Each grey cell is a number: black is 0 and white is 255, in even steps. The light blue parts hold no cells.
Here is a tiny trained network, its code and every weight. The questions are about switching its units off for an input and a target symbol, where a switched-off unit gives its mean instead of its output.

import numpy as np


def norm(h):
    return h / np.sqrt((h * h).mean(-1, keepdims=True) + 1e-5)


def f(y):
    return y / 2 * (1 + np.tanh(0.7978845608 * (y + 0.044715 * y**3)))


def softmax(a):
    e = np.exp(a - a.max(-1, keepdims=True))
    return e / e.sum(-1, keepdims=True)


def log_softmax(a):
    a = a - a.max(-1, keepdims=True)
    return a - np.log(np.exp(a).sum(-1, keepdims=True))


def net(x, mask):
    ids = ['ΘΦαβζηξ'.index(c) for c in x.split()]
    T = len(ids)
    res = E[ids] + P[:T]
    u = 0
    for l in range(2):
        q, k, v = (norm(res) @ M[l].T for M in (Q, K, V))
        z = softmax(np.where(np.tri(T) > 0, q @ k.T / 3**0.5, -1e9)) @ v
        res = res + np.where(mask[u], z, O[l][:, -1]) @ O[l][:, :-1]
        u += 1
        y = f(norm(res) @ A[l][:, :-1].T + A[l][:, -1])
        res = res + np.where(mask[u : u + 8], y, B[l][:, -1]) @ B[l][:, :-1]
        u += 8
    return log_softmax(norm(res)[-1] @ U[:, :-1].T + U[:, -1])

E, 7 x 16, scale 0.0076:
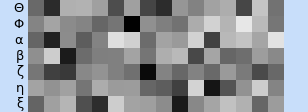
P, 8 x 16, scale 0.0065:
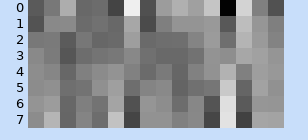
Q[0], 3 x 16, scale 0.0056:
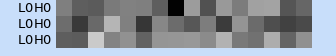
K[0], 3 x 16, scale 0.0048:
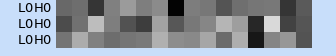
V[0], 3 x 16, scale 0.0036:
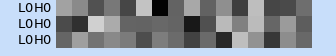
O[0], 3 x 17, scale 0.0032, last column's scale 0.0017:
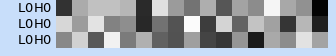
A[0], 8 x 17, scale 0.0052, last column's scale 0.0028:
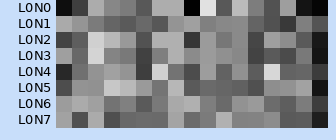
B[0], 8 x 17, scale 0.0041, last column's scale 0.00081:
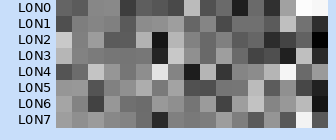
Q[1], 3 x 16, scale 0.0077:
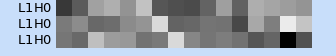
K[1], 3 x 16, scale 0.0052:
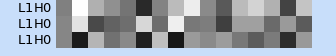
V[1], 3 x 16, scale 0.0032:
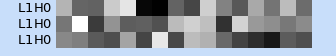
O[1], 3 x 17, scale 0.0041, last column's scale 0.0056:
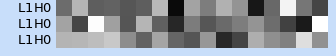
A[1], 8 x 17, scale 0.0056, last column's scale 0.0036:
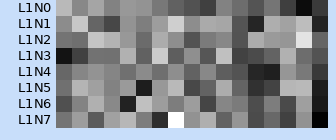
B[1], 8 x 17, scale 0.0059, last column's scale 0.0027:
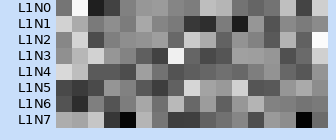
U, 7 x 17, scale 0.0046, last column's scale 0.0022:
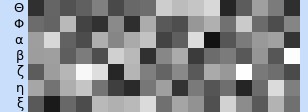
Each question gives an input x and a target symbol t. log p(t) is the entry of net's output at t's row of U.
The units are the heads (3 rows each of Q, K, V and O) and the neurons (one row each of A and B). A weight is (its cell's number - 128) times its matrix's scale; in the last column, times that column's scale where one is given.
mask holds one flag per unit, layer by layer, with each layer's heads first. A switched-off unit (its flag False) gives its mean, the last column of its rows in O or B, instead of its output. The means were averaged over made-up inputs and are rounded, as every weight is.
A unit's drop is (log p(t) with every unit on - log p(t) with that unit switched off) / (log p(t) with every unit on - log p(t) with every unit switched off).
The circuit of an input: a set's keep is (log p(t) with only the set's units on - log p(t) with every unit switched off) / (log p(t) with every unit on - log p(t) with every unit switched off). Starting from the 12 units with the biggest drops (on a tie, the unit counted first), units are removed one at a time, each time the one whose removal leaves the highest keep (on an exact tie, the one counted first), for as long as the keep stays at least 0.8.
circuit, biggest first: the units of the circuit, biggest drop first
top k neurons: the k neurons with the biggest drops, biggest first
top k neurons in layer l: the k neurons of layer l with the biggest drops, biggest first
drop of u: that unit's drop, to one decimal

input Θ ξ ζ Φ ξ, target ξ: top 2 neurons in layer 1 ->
[L1N6, L1N3]
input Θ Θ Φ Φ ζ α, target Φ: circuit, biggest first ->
[L1H0, L1N3]
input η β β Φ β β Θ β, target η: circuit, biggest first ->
[L0H0, L1N0]
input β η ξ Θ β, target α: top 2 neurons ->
[L0N0, L1N1]
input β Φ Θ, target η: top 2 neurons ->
[L0N0, L1N3]
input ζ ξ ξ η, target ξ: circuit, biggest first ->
[L1H0]
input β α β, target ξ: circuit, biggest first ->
[L0H0, L1H0, L1N2]
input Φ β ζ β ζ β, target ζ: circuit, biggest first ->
[L0H0, L1N2]
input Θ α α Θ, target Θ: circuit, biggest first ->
[L1H0, L1N5]
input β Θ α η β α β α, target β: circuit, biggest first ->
[L1H0, L1N2]
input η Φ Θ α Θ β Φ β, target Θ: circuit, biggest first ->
[L0H0, L1H0]
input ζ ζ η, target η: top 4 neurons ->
[L1N5, L1N1, L1N3, L1N0]
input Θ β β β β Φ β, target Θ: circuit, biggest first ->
[L0H0, L1H0, L1N1]
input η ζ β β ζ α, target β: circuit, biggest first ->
[L1N2]
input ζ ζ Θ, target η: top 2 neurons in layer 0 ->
[L0N0, L0N2]
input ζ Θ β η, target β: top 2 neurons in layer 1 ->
[L1N2, L1N3]
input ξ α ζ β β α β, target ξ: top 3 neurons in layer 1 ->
[L1N2, L1N0, L1N4]
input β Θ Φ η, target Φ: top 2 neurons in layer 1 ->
[L1N3, L1N2]
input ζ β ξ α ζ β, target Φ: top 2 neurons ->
[L1N7, L1N2]
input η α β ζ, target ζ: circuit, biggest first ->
[L0H0]
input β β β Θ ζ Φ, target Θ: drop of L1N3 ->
0.1
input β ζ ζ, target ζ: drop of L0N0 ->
0.1
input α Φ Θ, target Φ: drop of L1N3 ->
0.6
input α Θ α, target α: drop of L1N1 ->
0.4
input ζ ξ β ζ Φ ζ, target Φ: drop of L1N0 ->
-0.1
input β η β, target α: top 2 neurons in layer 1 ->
[L1N1, L1N2]
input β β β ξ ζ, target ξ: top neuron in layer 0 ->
[L0N0]
